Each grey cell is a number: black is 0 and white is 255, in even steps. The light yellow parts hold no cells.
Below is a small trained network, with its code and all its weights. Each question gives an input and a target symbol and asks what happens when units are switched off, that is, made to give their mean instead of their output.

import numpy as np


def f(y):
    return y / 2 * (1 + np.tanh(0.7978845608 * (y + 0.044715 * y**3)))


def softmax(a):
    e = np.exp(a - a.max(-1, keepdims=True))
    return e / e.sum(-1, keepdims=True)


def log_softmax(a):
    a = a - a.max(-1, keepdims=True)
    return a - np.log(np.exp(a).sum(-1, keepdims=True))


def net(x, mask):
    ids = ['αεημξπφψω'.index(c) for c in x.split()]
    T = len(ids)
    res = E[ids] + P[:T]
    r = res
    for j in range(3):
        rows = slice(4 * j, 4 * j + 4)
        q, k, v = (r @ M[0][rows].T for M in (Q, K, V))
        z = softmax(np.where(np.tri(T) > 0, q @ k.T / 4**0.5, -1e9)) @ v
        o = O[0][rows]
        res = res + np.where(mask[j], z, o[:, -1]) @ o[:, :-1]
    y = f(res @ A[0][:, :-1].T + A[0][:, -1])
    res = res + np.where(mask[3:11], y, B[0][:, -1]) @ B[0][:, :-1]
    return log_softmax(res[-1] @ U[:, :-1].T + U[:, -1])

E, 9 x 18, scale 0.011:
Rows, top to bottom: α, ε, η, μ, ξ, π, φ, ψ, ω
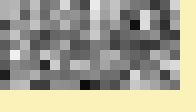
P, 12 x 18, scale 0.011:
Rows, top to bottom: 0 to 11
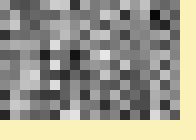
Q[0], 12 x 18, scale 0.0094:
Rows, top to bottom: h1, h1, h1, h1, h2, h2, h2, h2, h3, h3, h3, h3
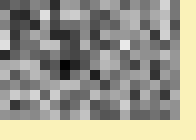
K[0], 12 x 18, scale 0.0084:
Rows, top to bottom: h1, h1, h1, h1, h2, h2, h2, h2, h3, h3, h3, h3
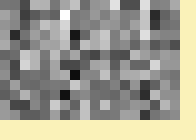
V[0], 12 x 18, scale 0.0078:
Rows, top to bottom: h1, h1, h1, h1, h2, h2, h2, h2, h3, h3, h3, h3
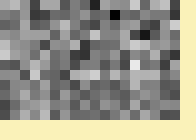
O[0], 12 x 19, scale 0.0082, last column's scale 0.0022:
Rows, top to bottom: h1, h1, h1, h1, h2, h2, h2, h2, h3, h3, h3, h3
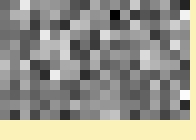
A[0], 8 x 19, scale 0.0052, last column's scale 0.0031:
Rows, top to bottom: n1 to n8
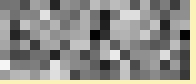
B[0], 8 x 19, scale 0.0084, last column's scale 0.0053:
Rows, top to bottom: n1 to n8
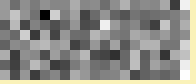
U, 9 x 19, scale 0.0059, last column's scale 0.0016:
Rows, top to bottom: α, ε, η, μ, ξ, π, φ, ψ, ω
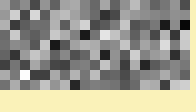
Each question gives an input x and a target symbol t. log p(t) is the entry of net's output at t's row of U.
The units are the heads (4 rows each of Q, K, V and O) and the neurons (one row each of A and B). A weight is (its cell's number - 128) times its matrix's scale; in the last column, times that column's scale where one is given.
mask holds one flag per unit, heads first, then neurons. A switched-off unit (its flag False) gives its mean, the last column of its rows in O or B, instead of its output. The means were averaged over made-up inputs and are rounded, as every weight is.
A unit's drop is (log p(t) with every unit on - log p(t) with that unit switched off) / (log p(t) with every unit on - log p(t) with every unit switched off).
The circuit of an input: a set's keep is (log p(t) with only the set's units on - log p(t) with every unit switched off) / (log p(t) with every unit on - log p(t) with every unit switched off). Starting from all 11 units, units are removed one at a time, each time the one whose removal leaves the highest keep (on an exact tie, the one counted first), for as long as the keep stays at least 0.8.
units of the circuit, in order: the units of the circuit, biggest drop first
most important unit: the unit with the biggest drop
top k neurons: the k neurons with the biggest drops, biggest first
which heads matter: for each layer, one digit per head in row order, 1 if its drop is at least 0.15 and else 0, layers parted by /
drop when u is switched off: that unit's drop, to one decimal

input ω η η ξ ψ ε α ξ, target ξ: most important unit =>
h2
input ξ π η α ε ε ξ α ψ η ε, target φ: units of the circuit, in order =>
n3; n7; h3
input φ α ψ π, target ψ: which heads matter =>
010
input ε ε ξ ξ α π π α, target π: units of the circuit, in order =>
h1; h2
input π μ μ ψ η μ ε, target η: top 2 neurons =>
n8; n7
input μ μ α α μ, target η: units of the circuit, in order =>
h1; n8
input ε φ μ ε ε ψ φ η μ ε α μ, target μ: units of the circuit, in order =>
h1; h2
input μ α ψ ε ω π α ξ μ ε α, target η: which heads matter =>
100
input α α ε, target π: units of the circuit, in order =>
h1; n7; n4
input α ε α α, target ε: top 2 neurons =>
n6; n8
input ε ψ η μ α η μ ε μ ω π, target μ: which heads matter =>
100
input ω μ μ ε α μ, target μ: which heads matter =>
100
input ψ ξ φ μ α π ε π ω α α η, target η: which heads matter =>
101
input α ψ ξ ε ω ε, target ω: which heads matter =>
010
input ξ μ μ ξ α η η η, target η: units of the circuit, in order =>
h1; n6
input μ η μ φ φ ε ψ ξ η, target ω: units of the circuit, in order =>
h1; n5
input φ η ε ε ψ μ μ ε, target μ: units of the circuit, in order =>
h1; h2
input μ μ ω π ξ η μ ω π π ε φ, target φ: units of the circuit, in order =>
h2
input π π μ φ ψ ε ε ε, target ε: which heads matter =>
101
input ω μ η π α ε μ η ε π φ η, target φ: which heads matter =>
010
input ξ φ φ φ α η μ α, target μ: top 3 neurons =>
n7; n1; n8
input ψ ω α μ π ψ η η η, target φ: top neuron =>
n3
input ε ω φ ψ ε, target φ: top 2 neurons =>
n7; n3
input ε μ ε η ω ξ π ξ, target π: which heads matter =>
110
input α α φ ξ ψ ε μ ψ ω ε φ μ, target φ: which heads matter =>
010
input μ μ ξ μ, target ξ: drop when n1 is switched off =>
0.1
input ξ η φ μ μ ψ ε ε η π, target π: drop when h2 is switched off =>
0.2
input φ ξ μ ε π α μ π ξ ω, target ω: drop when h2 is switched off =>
0.7
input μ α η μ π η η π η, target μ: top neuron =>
n3
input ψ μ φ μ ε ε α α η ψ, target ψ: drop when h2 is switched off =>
0.9
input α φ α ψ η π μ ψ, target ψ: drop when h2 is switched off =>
1.0
